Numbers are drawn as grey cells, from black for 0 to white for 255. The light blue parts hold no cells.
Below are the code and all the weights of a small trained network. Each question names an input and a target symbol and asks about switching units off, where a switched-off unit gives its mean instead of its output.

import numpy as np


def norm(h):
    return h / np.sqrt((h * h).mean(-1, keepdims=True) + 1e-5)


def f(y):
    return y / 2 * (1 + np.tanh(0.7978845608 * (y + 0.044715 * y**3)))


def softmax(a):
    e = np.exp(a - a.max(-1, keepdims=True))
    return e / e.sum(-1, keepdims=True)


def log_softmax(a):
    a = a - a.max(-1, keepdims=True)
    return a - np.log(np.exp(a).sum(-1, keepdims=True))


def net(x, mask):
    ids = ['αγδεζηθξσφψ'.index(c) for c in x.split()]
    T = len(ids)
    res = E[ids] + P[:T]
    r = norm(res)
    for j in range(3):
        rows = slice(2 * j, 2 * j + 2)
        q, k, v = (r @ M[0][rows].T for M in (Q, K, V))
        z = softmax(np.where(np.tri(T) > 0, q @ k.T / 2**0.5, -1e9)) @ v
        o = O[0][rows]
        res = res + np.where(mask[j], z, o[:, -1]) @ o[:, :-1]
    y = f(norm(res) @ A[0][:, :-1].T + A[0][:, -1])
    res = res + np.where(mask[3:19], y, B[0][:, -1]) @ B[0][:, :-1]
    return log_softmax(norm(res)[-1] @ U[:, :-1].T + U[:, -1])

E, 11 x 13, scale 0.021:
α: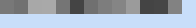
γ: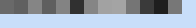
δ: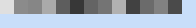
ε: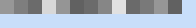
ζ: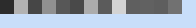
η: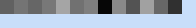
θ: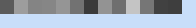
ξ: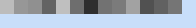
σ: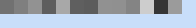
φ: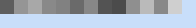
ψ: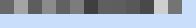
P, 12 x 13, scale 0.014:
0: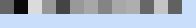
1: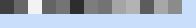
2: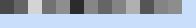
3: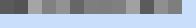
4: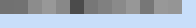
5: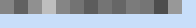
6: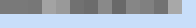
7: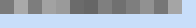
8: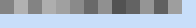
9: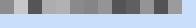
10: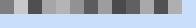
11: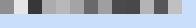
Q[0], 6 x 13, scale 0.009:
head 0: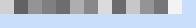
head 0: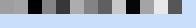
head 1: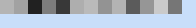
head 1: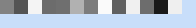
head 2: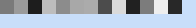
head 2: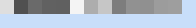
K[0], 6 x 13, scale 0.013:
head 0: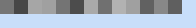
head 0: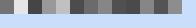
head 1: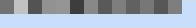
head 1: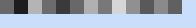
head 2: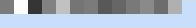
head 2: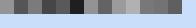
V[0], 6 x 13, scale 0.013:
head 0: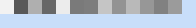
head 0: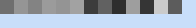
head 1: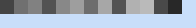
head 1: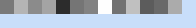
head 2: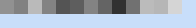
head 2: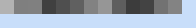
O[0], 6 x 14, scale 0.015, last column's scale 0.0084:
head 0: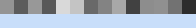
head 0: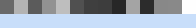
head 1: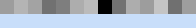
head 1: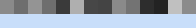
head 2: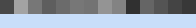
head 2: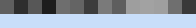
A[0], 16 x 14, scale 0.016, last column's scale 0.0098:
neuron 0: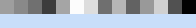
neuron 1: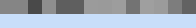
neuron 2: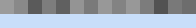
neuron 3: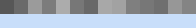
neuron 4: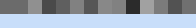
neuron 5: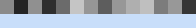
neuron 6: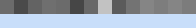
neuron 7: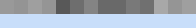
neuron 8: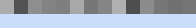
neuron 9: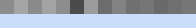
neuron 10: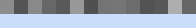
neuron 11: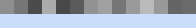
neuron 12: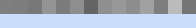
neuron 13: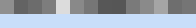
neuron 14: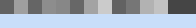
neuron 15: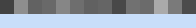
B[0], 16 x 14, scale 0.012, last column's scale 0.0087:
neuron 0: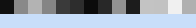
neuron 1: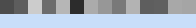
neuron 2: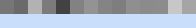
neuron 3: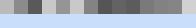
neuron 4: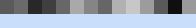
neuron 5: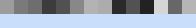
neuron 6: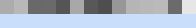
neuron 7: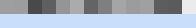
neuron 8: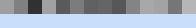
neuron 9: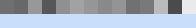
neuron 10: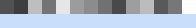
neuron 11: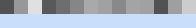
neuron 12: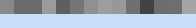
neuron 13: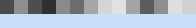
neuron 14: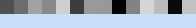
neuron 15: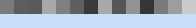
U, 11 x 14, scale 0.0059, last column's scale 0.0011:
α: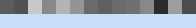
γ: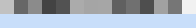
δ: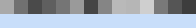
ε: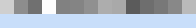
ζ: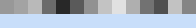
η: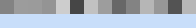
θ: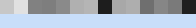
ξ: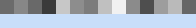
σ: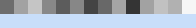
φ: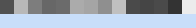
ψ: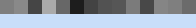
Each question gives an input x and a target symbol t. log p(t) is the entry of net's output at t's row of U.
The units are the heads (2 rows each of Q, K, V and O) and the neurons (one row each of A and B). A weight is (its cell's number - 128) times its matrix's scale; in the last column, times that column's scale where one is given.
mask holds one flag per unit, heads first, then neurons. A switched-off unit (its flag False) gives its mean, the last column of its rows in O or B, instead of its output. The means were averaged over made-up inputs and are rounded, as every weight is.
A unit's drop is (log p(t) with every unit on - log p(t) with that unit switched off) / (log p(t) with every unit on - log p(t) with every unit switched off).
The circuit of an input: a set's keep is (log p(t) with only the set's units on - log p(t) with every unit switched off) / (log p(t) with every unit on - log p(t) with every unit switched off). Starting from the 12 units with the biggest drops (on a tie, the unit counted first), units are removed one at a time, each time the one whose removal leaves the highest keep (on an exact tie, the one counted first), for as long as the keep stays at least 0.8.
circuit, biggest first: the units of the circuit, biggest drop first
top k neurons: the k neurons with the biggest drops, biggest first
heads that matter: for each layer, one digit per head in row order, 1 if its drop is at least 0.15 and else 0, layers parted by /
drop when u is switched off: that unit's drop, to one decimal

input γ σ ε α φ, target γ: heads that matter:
100
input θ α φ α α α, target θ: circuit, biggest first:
[head 1]
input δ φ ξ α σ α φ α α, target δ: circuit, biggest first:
[head 2; head 0; neuron 6]
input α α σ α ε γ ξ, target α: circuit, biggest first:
[head 1; neuron 10]
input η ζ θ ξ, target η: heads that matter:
010
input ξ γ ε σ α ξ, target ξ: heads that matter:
000
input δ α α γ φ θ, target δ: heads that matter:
111
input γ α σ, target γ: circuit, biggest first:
[neuron 5; head 0]
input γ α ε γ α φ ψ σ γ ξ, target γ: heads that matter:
101
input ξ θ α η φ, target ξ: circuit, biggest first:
[neuron 13; head 0]
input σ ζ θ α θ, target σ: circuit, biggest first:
[head 0; neuron 0]
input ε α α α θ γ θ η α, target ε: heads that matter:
010
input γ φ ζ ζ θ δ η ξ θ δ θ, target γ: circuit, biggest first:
[head 0; neuron 5; head 2]
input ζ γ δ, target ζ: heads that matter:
100
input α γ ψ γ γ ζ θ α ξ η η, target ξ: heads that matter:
000
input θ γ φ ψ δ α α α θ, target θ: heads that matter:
010
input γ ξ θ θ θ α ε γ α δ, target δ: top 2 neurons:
[neuron 6; neuron 4]
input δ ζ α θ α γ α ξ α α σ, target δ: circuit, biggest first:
[head 2; head 0; neuron 4]
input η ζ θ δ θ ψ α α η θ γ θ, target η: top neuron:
[neuron 14]
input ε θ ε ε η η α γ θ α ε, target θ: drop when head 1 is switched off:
0.8
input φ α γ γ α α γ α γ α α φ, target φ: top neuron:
[neuron 4]
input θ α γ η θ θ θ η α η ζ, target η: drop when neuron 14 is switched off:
0.2
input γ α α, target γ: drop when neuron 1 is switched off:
0.0
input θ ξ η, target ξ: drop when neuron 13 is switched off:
0.5
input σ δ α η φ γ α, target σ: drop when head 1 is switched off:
0.1
